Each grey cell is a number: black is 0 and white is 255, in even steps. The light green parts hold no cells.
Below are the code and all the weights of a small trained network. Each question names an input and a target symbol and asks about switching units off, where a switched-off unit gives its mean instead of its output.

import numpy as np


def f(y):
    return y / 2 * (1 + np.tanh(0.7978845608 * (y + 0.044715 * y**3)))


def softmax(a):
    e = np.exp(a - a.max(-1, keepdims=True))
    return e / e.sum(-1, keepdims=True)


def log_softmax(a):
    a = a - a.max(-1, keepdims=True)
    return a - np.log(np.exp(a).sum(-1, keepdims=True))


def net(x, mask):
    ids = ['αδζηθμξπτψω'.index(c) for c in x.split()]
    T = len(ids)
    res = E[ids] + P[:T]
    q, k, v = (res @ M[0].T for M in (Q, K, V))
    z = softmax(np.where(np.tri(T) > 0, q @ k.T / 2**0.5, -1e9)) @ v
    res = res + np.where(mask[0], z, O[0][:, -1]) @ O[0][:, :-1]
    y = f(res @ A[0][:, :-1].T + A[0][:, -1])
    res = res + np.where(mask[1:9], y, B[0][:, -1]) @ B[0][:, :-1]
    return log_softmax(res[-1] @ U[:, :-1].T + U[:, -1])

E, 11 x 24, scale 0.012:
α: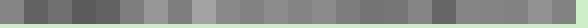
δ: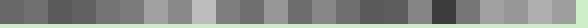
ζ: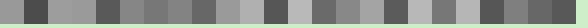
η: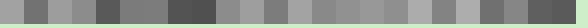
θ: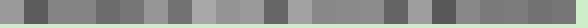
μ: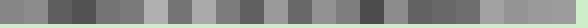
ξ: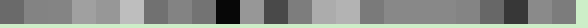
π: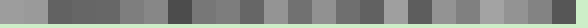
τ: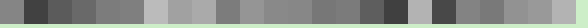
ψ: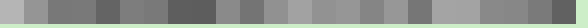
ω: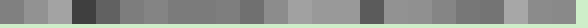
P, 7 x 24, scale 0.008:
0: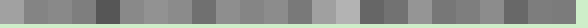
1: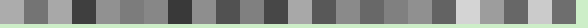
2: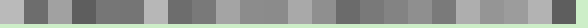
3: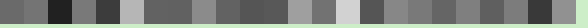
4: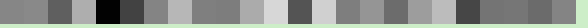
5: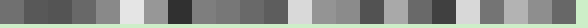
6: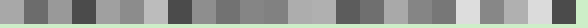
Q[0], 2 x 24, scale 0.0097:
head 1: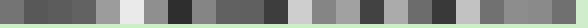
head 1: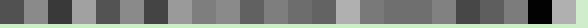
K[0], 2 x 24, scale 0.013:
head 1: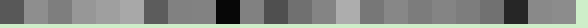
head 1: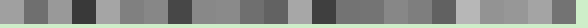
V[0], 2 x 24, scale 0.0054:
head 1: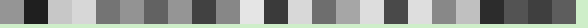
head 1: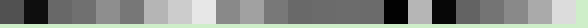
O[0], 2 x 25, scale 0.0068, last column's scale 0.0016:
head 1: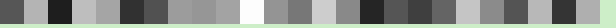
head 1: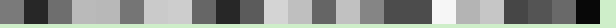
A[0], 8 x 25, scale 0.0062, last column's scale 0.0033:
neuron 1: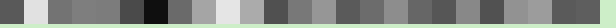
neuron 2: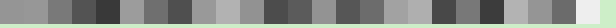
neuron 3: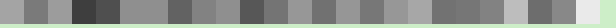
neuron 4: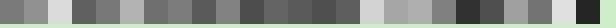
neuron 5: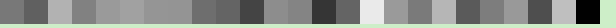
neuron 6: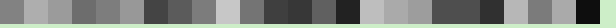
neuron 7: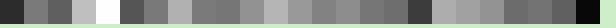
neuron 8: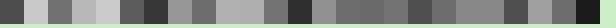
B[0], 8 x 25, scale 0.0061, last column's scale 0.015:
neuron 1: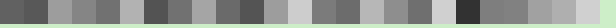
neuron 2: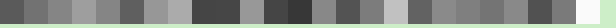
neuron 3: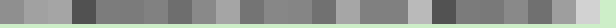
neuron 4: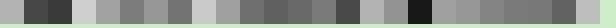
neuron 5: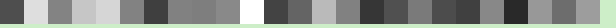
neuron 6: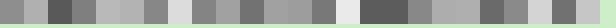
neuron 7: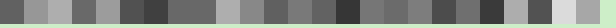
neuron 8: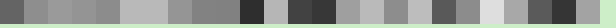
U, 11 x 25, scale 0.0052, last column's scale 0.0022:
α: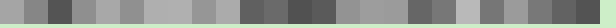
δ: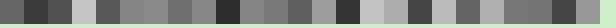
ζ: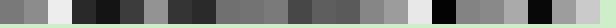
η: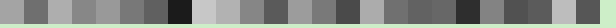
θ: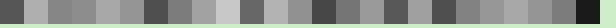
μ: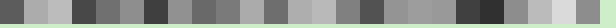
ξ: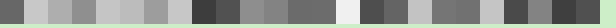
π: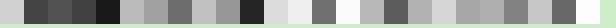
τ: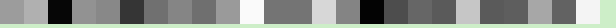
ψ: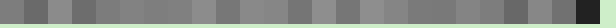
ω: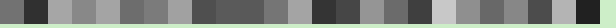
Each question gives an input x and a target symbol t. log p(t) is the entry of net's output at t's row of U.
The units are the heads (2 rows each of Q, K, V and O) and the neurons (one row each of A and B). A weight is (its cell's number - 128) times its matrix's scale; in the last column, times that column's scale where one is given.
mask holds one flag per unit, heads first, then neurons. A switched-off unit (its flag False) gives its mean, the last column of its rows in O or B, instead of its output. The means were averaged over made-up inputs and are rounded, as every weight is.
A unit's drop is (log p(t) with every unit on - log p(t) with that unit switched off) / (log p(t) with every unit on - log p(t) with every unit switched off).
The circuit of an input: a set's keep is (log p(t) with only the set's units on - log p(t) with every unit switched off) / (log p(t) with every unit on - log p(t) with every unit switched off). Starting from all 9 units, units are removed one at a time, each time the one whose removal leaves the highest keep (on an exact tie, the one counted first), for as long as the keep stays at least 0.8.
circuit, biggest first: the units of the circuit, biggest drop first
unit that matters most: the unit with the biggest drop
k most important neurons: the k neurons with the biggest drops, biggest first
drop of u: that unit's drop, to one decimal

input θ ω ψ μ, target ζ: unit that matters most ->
neuron 6
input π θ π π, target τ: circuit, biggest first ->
[head 1; neuron 1]
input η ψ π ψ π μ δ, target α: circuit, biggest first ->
[head 1; neuron 6; neuron 4; neuron 2]
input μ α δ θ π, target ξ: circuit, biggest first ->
[head 1; neuron 5]
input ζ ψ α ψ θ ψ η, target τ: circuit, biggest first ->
[head 1; neuron 1]
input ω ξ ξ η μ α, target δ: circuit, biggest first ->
[head 1; neuron 6; neuron 3; neuron 1]
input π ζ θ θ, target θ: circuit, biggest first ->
[head 1; neuron 8; neuron 7; neuron 1]
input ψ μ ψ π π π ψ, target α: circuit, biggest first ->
[head 1; neuron 4; neuron 6; neuron 1]
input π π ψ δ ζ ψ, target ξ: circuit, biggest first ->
[neuron 5; head 1]
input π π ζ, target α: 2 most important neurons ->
[neuron 4; neuron 6]
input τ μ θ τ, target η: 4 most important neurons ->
[neuron 5; neuron 4; neuron 6; neuron 2]
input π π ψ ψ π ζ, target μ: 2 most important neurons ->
[neuron 1; neuron 6]
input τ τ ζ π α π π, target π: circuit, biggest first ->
[head 1; neuron 2]
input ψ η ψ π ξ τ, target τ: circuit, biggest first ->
[head 1]
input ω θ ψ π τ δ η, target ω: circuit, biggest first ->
[head 1; neuron 7]
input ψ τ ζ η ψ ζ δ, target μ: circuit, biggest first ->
[head 1; neuron 1; neuron 4]
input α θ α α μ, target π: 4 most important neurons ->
[neuron 2; neuron 5; neuron 7; neuron 4]
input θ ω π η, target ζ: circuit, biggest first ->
[neuron 6; neuron 4]
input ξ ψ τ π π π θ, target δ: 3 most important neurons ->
[neuron 6; neuron 3; neuron 1]
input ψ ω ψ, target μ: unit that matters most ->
head 1
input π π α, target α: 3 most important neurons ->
[neuron 4; neuron 6; neuron 2]
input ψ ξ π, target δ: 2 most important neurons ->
[neuron 6; neuron 3]
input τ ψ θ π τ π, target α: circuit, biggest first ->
[head 1; neuron 6; neuron 4; neuron 1]
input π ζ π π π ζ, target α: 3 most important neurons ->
[neuron 6; neuron 4; neuron 2]
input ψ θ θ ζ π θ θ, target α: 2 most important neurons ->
[neuron 6; neuron 4]
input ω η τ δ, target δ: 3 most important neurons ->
[neuron 1; neuron 3; neuron 6]
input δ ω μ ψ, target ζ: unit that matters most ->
neuron 6
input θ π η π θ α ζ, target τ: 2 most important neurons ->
[neuron 1; neuron 8]
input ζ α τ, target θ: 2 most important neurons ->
[neuron 8; neuron 7]
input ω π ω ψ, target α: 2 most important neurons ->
[neuron 4; neuron 6]
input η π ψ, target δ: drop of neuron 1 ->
0.5
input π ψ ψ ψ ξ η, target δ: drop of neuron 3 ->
0.5
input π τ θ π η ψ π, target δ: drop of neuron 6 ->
0.1
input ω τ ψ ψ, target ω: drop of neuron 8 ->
0.0
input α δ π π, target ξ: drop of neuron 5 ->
1.3
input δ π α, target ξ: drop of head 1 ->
1.3
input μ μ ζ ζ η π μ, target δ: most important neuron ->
[neuron 1]
